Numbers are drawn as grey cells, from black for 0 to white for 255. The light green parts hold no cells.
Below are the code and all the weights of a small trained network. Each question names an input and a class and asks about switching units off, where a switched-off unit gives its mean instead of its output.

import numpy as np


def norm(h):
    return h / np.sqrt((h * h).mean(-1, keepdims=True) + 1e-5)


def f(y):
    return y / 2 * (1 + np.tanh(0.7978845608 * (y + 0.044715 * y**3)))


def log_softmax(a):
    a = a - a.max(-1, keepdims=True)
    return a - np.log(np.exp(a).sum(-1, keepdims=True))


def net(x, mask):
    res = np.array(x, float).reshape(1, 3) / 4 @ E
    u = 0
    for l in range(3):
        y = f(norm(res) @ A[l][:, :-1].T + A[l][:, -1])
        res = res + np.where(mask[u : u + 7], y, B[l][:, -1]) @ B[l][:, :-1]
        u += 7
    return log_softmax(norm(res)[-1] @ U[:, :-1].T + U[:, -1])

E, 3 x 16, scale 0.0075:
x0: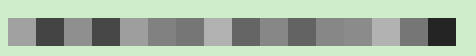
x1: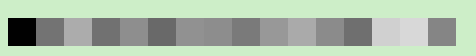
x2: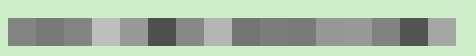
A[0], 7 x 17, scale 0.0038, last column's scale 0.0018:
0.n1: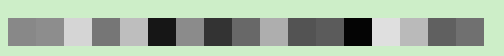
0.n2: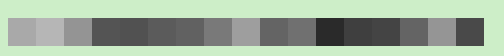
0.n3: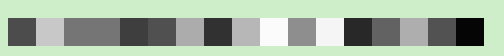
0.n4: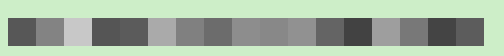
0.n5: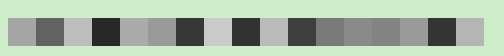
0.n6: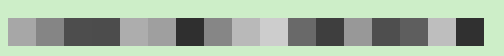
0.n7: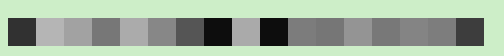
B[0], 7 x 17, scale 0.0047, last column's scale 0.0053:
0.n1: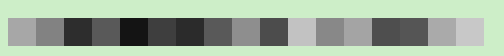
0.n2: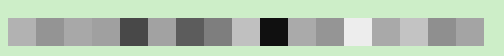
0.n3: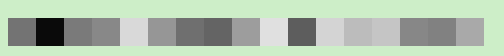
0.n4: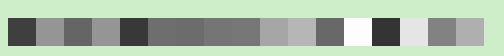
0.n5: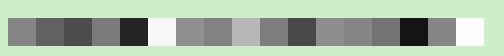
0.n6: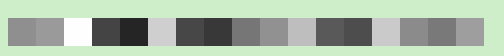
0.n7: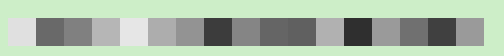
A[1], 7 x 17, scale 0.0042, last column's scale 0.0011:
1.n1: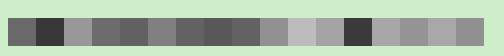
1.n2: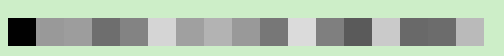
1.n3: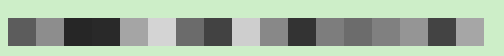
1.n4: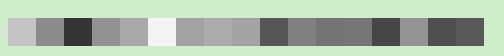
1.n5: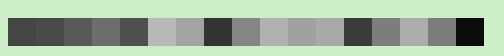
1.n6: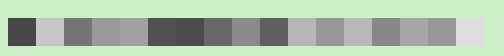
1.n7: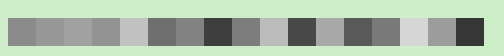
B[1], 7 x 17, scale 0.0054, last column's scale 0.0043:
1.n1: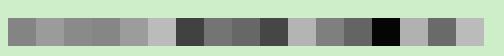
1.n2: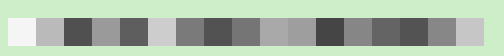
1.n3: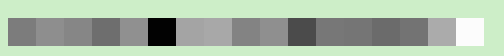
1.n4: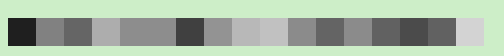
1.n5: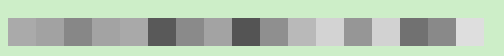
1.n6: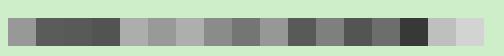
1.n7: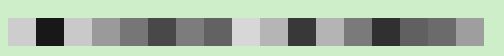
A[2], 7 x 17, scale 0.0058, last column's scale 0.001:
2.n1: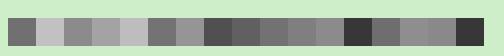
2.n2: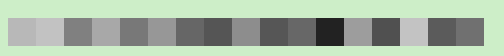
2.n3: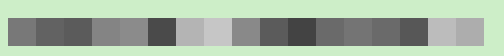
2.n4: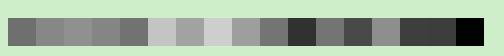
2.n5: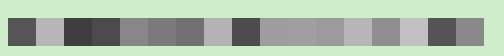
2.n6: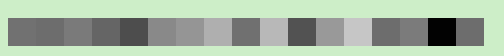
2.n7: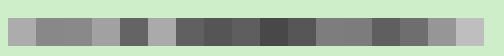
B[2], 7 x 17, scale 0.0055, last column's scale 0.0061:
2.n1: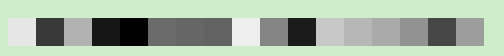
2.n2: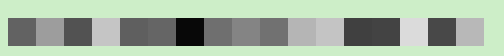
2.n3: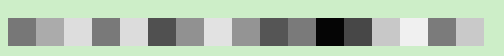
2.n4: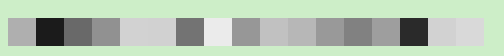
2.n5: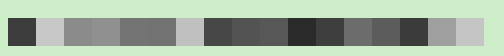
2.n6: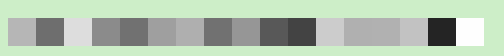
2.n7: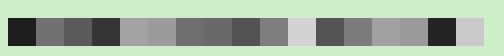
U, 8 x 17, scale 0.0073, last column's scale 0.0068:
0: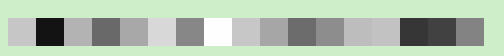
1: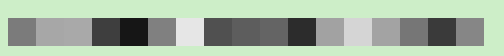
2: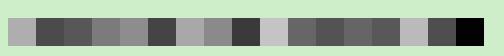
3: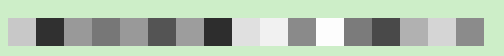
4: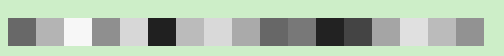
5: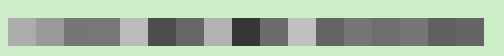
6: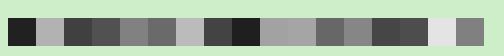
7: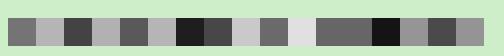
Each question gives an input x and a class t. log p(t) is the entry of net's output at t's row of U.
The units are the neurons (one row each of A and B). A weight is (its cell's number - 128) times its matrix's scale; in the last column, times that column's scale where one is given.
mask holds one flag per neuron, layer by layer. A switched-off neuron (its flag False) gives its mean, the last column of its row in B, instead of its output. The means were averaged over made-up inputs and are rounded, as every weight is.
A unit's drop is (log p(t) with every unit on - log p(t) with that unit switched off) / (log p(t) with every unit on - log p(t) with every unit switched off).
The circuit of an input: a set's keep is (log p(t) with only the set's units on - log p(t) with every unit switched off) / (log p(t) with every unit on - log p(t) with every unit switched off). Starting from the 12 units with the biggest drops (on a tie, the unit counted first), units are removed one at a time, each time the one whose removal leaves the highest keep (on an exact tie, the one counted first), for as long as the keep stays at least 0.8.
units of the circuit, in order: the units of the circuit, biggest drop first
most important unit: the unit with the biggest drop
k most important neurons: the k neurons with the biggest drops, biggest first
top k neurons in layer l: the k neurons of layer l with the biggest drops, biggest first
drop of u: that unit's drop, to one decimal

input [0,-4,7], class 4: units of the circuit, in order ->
(2.n3; 0.n5)
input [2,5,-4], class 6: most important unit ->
0.n1
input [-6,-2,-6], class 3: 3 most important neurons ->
(0.n3; 0.n5; 0.n1)
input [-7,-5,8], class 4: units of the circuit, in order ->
(2.n3; 1.n2)
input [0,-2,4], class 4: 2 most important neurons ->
(0.n5; 2.n3)
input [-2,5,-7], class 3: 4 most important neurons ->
(0.n7; 1.n7; 0.n3; 0.n5)
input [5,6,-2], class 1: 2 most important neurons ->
(0.n5; 2.n6)
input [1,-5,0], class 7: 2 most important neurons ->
(2.n2; 0.n2)
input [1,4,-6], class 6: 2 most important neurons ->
(0.n1; 2.n5)
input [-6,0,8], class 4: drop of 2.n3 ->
0.2
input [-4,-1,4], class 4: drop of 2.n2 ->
0.0
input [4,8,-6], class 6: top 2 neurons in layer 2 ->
(2.n5; 2.n1)
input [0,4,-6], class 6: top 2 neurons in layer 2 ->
(2.n5; 2.n6)
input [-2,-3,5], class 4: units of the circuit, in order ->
(2.n3)
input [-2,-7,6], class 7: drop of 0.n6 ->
0.2
